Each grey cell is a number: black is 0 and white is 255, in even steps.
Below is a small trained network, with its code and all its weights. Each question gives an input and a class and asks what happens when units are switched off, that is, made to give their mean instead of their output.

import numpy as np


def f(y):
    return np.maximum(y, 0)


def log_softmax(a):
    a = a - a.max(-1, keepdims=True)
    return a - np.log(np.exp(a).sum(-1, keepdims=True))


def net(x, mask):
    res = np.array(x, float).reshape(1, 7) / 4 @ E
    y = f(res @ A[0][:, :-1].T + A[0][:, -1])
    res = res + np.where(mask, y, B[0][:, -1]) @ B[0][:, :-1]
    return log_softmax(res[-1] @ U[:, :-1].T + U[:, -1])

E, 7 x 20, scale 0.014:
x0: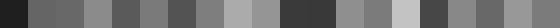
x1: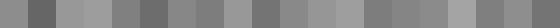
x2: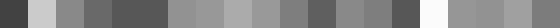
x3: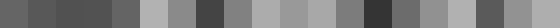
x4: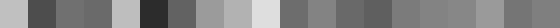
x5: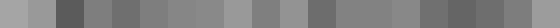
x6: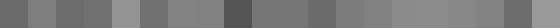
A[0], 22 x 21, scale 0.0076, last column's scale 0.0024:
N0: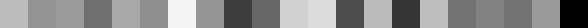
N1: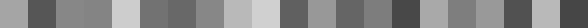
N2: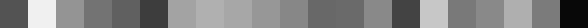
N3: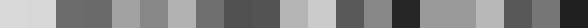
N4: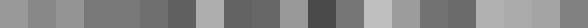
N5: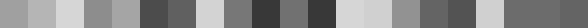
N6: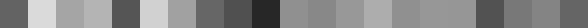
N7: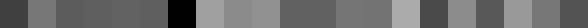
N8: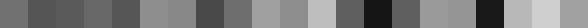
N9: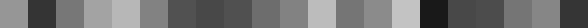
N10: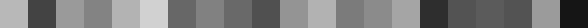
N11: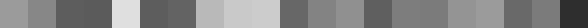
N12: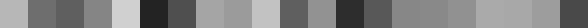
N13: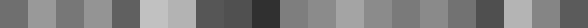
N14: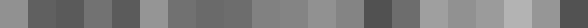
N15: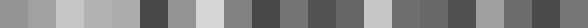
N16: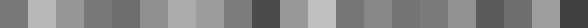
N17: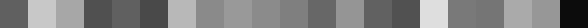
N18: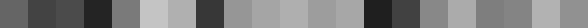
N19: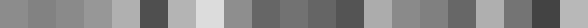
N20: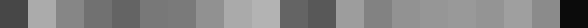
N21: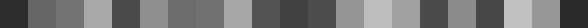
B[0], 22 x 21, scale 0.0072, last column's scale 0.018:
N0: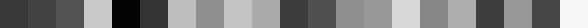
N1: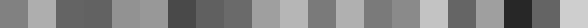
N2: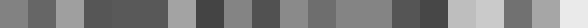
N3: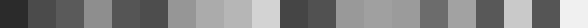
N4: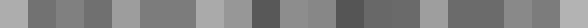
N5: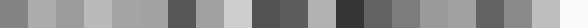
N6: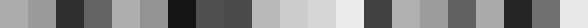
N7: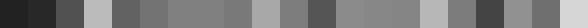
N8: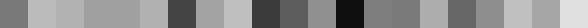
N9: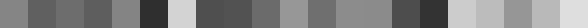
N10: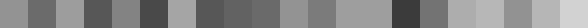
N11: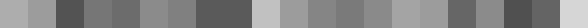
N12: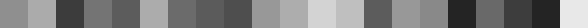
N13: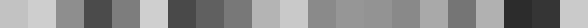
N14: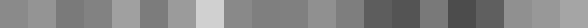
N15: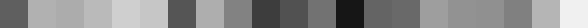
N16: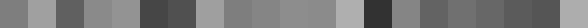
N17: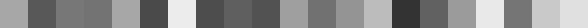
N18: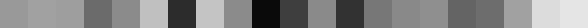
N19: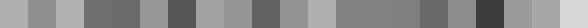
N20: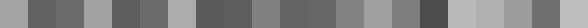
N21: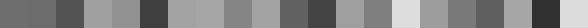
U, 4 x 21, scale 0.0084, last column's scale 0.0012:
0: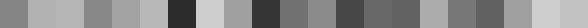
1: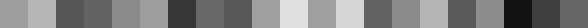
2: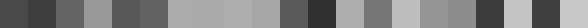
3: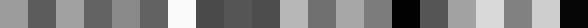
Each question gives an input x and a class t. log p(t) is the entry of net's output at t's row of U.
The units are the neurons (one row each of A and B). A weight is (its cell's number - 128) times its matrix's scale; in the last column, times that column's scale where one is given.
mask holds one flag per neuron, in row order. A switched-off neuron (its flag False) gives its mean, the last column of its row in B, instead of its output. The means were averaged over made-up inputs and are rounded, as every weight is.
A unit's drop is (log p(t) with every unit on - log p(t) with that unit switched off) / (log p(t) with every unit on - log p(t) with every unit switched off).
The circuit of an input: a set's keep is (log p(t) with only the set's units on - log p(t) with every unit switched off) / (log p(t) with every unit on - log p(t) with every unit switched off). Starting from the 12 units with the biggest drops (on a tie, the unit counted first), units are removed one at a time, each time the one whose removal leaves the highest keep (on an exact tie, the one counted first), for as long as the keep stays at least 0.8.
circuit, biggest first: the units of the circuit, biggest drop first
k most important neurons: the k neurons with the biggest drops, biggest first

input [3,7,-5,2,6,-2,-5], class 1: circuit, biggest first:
[N12]
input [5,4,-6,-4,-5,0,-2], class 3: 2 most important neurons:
[N9, N10]
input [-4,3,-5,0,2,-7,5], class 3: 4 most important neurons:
[N9, N10, N21, N7]
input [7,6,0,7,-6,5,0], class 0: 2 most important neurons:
[N8, N18]
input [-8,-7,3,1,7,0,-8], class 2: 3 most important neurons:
[N0, N3, N6]
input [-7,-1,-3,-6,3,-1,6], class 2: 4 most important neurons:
[N0, N3, N18, N8]
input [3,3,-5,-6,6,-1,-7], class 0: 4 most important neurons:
[N15, N5, N6, N13]
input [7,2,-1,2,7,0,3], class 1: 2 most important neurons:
[N12, N0]
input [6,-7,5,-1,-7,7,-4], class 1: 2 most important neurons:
[N6, N13]
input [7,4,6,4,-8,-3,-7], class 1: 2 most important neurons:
[N6, N13]
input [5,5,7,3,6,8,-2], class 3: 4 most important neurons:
[N17, N2, N6, N20]
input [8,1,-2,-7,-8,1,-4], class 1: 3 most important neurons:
[N6, N13, N0]
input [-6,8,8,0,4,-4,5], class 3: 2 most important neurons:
[N17, N2]
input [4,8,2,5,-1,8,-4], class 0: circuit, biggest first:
[N8]
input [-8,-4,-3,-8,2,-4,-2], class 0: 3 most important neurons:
[N15, N5, N19]
